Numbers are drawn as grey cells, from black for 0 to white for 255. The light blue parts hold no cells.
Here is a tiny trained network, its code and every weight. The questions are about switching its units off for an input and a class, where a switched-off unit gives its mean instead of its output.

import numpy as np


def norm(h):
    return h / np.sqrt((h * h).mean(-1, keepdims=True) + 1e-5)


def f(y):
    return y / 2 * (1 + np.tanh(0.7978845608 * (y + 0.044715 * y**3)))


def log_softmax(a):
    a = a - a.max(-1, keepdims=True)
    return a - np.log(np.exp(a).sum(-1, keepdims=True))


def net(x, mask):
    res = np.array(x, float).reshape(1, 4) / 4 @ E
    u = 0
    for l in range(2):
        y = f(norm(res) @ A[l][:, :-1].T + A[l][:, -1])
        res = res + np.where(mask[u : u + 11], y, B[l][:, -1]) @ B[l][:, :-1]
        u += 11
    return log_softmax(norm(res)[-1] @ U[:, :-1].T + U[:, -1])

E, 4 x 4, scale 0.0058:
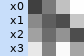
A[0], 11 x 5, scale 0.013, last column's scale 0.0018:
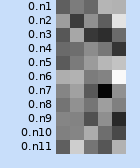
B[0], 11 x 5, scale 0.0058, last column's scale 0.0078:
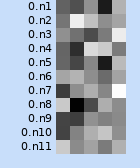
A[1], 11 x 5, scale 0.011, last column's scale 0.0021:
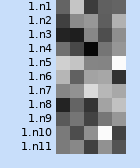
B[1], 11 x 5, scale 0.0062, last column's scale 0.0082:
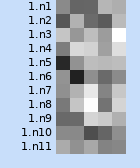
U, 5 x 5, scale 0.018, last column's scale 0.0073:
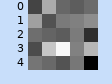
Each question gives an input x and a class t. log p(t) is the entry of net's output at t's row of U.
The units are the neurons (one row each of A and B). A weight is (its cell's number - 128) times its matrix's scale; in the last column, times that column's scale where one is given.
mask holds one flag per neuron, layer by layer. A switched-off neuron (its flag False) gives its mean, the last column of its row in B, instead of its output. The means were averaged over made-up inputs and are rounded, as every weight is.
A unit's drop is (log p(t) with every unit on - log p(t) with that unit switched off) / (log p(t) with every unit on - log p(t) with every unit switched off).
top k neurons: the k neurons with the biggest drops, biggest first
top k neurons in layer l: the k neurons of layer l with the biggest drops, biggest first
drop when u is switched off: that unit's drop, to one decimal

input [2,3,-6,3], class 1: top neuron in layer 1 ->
1.n5
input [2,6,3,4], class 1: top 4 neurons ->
1.n6, 0.n7, 1.n4, 1.n8
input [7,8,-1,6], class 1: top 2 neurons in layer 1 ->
1.n4, 1.n8
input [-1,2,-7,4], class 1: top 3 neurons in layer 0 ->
0.n2, 0.n7, 0.n8
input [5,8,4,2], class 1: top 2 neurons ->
0.n7, 1.n5
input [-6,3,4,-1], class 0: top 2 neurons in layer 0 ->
0.n2, 0.n7
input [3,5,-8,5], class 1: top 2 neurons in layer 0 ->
0.n7, 0.n8
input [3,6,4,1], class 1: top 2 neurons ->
0.n7, 1.n5
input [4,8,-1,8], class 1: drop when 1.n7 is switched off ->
-0.2
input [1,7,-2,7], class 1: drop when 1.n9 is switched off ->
0.1
